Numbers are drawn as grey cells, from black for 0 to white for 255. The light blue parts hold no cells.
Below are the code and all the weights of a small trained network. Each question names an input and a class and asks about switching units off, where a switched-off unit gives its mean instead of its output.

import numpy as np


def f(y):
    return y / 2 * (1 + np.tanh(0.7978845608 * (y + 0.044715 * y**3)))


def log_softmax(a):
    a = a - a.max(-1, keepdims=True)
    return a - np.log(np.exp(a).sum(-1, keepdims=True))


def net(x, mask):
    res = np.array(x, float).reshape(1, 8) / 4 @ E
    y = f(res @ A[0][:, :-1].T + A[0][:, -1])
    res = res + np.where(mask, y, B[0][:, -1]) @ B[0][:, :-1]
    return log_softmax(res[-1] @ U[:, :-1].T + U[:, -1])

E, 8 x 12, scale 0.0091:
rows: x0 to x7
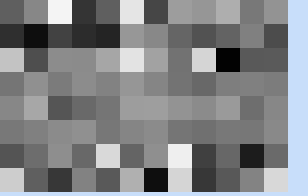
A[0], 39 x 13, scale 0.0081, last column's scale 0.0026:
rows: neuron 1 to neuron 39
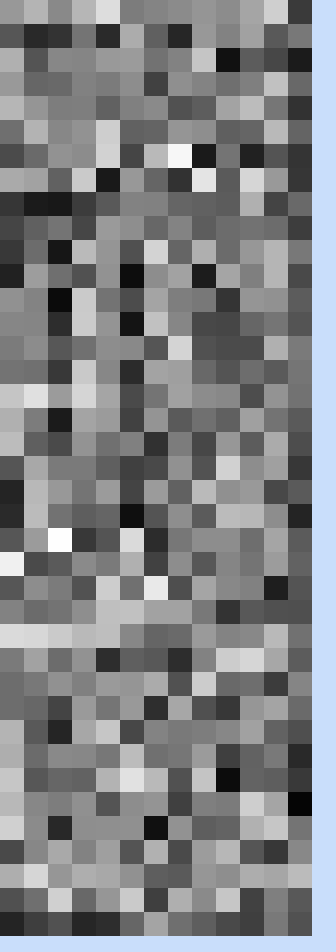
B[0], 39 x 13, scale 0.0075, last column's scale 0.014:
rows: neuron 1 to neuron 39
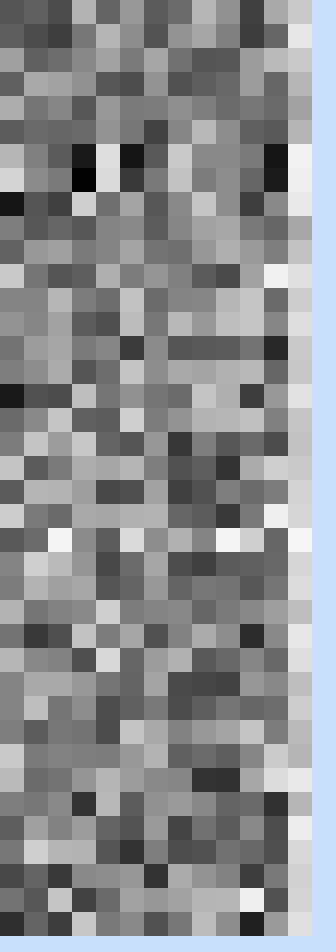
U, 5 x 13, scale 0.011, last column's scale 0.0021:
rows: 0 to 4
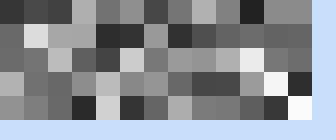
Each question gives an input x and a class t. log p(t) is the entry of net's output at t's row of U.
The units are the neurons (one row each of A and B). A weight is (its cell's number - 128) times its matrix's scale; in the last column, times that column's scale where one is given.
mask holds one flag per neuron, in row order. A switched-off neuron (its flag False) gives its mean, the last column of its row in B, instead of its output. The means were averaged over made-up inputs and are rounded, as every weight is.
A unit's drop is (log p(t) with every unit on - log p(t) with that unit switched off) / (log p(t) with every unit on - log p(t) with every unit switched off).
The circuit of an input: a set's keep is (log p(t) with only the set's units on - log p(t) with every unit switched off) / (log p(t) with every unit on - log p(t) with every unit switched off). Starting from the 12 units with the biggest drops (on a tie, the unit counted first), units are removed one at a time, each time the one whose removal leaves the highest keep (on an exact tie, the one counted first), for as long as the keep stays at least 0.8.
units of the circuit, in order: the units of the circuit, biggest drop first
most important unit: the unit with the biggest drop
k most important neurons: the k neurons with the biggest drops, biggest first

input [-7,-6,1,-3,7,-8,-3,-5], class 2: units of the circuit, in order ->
neuron 18
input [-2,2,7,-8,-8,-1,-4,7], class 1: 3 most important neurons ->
neuron 24; neuron 35; neuron 30
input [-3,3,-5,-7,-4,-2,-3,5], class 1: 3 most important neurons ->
neuron 19; neuron 35; neuron 33
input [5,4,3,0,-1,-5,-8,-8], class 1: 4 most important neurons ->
neuron 29; neuron 21; neuron 7; neuron 36
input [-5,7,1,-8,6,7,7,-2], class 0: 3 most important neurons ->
neuron 39; neuron 9; neuron 8
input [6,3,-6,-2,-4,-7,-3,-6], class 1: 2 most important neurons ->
neuron 36; neuron 21
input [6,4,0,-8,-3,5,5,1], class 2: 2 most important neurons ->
neuron 23; neuron 38
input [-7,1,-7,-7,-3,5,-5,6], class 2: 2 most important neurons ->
neuron 18; neuron 13
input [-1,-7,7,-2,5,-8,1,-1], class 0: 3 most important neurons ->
neuron 17; neuron 27; neuron 1
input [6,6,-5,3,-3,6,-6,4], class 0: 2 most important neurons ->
neuron 2; neuron 9
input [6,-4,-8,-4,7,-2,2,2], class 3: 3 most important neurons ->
neuron 22; neuron 20; neuron 12
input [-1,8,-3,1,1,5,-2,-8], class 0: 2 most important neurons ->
neuron 9; neuron 39
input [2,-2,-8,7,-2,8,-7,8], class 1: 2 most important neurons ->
neuron 35; neuron 19
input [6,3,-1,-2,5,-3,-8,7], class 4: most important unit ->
neuron 8
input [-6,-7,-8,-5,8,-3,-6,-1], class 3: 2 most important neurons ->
neuron 22; neuron 28
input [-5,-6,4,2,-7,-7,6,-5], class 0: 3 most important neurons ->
neuron 17; neuron 8; neuron 1
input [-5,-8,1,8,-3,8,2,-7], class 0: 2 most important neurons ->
neuron 17; neuron 27
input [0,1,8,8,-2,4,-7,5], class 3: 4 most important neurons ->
neuron 33; neuron 32; neuron 7; neuron 3
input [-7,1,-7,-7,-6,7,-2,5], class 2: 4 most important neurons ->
neuron 18; neuron 14; neuron 13; neuron 16
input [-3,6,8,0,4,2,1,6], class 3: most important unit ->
neuron 33
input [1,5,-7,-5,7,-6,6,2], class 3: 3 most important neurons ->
neuron 12; neuron 22; neuron 20
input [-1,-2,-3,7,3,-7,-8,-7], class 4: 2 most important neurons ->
neuron 8; neuron 28
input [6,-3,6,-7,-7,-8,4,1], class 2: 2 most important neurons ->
neuron 38; neuron 23
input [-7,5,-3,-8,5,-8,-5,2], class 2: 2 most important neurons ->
neuron 18; neuron 13
